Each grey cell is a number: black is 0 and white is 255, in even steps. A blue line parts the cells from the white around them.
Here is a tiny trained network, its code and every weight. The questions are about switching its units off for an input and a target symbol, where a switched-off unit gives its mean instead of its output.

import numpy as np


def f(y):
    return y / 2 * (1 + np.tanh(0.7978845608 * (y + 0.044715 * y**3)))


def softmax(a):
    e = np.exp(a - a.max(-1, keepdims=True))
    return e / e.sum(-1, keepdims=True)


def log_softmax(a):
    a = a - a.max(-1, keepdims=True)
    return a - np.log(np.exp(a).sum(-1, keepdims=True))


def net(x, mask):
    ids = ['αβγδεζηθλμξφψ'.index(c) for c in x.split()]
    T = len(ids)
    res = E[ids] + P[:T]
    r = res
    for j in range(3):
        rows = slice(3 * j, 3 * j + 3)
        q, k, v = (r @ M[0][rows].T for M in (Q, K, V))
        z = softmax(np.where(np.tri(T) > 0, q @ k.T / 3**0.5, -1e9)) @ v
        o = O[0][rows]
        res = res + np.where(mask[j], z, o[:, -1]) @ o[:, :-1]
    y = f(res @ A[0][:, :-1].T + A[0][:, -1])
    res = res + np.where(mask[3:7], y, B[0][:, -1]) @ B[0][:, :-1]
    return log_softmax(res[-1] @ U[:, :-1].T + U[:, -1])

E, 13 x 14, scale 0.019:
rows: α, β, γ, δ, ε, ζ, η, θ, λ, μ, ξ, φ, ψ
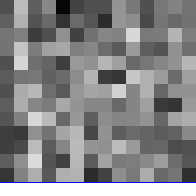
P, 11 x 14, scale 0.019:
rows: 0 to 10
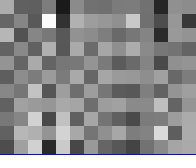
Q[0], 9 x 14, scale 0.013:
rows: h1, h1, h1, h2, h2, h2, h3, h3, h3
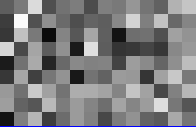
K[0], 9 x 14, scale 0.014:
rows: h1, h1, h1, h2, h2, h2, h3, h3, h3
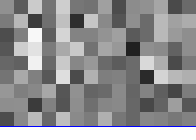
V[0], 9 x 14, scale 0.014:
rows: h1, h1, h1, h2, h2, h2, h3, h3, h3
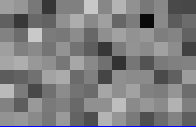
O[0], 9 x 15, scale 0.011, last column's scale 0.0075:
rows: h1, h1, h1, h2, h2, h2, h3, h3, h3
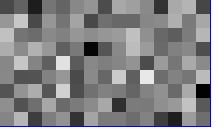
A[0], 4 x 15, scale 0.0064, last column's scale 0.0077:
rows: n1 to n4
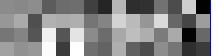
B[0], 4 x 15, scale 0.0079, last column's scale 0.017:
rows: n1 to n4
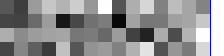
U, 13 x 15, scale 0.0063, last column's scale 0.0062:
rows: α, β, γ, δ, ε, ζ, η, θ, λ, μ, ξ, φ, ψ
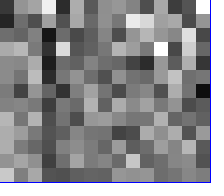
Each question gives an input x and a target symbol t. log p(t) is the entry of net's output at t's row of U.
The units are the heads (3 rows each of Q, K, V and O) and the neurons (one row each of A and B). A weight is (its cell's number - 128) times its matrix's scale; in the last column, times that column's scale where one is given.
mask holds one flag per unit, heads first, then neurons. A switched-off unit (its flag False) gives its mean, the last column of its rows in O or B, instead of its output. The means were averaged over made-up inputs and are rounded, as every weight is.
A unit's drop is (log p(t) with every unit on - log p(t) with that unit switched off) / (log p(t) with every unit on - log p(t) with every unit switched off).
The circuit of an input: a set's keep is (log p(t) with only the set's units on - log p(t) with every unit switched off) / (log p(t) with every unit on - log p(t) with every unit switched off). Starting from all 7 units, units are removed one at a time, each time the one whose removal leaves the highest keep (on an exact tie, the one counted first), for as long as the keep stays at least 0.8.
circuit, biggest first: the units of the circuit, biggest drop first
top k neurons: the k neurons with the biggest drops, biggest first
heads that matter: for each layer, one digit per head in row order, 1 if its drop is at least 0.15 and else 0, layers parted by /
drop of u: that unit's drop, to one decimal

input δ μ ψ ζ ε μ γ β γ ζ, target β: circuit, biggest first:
n3
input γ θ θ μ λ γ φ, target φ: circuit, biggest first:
h2; h1
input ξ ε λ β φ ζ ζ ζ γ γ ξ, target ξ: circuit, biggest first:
n3; h1; h3
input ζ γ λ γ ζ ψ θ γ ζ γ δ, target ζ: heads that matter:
001
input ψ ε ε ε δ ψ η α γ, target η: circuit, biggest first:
h3; h2
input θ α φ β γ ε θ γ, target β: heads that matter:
011
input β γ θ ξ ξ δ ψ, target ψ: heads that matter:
010
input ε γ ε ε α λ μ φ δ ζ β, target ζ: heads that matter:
001
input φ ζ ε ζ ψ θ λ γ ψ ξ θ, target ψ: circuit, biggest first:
h2; h3
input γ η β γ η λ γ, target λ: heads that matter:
100
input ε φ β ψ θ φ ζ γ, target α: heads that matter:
010
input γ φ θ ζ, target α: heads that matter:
000
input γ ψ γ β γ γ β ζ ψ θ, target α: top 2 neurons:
n3; n2
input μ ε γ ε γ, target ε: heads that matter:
011
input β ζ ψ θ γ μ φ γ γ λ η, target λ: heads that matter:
100
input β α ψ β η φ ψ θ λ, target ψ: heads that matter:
010
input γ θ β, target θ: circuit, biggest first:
h2; h3
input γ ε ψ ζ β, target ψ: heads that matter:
110
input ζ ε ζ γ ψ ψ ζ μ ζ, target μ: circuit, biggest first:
h1
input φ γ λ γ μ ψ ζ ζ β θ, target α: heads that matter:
100
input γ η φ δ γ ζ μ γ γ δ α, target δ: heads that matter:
010
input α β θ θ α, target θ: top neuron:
n3
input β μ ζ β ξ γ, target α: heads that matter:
010
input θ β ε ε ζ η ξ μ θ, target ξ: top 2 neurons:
n3; n4
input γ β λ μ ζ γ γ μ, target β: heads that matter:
100
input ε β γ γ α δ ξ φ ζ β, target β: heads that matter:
000
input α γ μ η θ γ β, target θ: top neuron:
n3
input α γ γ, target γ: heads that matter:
001
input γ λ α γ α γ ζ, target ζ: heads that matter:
001
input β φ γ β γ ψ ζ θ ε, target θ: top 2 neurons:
n3; n2
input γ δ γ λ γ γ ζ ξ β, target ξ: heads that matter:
100
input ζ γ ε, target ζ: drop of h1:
0.1
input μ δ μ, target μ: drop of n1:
0.0
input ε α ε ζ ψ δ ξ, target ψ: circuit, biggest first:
h2
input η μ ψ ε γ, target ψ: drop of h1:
0.1
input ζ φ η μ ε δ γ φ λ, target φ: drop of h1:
0.2
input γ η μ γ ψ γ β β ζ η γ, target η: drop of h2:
0.2
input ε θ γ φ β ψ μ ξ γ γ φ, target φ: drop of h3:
0.1
